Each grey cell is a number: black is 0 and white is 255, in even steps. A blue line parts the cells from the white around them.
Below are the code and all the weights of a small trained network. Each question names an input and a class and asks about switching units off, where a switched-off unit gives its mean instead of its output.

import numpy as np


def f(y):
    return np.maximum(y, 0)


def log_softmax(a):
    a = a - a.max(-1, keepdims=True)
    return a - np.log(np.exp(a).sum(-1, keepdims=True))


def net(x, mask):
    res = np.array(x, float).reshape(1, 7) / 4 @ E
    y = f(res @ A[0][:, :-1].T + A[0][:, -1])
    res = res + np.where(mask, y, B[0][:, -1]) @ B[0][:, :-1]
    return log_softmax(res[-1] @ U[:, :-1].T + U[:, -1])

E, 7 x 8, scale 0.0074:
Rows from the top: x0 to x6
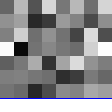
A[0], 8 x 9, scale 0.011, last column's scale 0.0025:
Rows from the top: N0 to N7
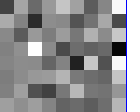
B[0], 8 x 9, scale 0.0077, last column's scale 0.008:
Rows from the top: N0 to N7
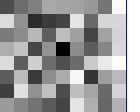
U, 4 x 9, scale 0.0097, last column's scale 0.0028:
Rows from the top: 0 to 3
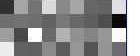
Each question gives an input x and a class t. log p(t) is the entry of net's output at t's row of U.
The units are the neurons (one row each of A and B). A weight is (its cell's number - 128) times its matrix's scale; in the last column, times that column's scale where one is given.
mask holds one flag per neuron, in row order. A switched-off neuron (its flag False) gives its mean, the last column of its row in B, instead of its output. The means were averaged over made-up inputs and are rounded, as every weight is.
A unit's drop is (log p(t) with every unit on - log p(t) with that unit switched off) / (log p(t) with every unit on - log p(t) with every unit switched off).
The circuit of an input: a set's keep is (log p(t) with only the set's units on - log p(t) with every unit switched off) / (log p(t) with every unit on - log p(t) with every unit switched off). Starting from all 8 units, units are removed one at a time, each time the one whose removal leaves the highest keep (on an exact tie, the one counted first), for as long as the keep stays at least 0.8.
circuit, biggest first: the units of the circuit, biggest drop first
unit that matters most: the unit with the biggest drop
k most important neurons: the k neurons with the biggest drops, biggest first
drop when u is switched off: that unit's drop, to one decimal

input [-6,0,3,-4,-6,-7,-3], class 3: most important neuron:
N4
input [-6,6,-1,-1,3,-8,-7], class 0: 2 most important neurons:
N4; N5
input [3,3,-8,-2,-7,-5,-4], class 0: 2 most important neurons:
N4; N0
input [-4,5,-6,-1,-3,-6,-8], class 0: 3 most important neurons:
N4; N1; N5
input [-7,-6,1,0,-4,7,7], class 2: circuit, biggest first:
N4; N1
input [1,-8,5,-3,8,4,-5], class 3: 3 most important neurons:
N3; N4; N6
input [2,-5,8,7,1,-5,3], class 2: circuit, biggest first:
N2; N3
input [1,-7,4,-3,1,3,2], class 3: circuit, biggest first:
N4; N3
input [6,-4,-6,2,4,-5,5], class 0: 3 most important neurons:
N4; N0; N1
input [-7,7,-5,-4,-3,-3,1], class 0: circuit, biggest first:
N6; N4
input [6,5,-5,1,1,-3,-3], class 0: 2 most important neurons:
N4; N0
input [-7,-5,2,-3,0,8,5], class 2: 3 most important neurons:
N4; N1; N5
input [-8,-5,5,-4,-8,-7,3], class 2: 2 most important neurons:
N4; N1
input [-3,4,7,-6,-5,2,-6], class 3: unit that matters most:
N4
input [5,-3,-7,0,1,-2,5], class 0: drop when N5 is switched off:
-0.1
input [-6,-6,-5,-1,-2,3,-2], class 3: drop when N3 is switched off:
1.2
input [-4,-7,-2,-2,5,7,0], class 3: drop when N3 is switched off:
1.4
